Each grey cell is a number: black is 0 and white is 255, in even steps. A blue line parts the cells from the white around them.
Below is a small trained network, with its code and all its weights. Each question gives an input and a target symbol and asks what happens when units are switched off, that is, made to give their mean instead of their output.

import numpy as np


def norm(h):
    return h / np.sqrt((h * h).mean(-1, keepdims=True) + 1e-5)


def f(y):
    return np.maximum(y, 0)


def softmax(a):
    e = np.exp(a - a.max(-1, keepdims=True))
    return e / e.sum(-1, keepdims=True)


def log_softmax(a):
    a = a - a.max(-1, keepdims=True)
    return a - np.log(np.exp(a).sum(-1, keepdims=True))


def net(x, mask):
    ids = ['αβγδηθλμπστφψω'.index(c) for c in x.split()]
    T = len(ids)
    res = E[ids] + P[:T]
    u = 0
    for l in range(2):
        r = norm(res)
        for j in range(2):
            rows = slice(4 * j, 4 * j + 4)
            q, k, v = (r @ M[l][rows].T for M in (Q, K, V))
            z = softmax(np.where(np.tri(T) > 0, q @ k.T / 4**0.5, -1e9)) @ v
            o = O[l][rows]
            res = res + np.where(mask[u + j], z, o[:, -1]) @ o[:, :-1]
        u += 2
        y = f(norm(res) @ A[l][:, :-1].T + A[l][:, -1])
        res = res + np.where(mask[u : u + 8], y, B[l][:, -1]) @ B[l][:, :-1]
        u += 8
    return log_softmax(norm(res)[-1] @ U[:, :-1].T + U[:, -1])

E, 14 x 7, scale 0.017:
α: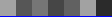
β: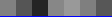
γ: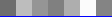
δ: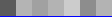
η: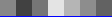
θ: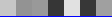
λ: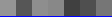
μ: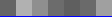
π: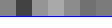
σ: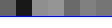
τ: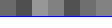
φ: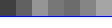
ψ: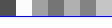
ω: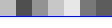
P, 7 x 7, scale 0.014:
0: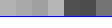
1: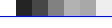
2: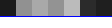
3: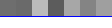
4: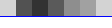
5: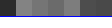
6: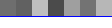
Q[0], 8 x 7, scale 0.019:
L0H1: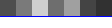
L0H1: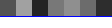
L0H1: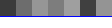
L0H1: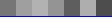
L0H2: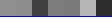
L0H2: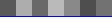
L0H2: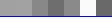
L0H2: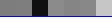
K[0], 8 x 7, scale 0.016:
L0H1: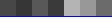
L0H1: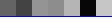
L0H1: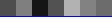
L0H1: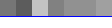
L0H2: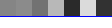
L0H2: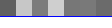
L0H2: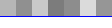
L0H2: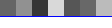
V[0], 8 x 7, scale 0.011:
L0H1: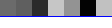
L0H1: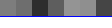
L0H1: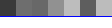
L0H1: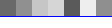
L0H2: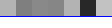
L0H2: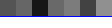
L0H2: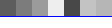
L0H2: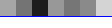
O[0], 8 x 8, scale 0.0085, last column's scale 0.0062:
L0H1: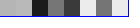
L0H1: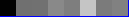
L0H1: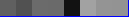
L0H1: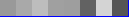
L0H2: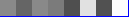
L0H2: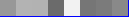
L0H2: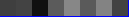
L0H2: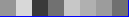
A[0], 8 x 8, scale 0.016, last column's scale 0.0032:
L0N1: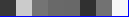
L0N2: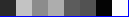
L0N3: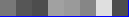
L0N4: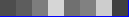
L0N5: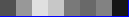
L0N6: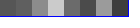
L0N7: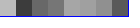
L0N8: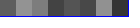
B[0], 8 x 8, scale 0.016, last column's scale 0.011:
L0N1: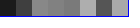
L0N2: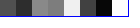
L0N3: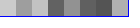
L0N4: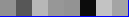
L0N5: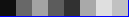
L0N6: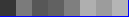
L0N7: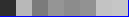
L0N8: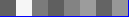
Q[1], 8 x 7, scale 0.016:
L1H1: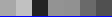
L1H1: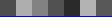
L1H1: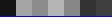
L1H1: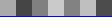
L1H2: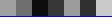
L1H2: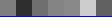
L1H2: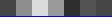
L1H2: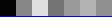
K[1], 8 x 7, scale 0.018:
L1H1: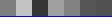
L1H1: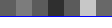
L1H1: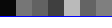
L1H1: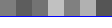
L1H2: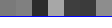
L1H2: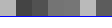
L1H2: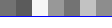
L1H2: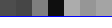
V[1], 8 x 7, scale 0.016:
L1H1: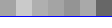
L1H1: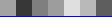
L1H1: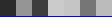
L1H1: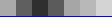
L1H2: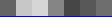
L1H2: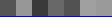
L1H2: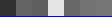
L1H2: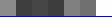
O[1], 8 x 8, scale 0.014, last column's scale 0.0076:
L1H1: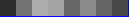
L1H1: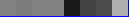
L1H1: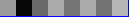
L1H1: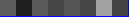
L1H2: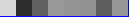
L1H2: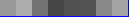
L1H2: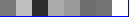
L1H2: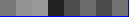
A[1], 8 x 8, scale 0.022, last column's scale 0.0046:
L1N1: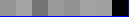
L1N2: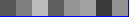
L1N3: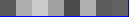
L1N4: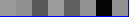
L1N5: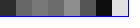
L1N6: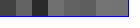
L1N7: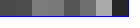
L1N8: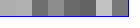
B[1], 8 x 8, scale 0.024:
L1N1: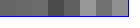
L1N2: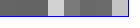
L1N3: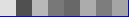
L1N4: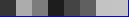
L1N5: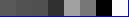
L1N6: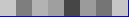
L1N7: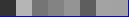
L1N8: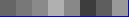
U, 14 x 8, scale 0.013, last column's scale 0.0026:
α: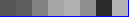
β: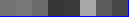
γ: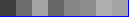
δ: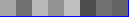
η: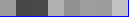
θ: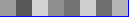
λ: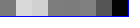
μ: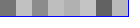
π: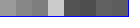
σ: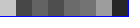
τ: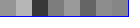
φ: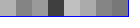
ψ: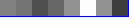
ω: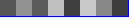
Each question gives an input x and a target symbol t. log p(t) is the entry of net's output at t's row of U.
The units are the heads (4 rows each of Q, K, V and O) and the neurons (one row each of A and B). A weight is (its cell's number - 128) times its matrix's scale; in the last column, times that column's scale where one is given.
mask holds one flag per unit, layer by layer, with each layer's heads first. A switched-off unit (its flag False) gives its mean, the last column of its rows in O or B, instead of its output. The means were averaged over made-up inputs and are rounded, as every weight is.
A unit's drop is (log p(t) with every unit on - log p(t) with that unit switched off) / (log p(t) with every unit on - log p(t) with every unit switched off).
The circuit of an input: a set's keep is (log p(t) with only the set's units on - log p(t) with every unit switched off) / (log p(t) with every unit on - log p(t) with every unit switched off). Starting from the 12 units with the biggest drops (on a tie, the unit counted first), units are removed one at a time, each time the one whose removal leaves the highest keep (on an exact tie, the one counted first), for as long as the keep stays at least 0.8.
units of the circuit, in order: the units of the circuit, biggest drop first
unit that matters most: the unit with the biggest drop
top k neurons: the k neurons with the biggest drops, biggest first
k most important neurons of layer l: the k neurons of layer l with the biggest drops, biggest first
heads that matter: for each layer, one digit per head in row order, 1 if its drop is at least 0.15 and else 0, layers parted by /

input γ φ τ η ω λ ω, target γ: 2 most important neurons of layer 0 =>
L0N5, L0N2
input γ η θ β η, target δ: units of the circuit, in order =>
L0H1, L1N5
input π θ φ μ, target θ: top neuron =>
L1N3
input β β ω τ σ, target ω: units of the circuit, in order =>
L0N2, L1N5
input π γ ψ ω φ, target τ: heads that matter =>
11 / 00
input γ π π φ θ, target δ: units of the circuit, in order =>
L0H1, L1N5
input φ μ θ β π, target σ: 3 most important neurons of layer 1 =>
L1N5, L1N4, L1N2
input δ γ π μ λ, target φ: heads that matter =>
11 / 11
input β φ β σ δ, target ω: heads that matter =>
00 / 11
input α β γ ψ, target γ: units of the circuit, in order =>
L0H1, L0N5, L1N5
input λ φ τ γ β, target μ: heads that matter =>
11 / 11
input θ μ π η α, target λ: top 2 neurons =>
L0N2, L1N5
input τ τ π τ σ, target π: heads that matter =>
11 / 11
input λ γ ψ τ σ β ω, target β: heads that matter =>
10 / 00
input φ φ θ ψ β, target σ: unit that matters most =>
L0H2
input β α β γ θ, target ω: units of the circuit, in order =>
L0N2, L1N5, L0H1
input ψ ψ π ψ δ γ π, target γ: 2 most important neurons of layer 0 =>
L0N2, L0N5
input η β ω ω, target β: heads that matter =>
11 / 00
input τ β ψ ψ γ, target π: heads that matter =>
11 / 10
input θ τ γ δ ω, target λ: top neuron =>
L0N2
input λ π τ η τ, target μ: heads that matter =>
11 / 11
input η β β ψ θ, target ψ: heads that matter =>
11 / 10
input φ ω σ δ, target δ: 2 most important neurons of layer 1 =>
L1N5, L1N4
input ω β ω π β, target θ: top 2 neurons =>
L0N5, L0N2
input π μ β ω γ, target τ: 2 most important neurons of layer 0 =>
L0N5, L0N2
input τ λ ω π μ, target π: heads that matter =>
11 / 10
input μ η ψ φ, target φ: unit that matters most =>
L1H1
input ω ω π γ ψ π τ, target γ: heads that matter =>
10 / 00
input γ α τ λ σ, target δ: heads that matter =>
11 / 00
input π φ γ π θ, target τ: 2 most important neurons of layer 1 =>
L1N5, L1N8
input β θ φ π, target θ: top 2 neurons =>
L1N3, L0N2
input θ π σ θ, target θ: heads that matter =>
01 / 00
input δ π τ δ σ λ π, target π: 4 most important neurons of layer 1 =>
L1N5, L1N8, L1N4, L1N3
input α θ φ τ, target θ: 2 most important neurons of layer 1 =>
L1N3, L1N5
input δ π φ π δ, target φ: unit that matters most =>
L0H1
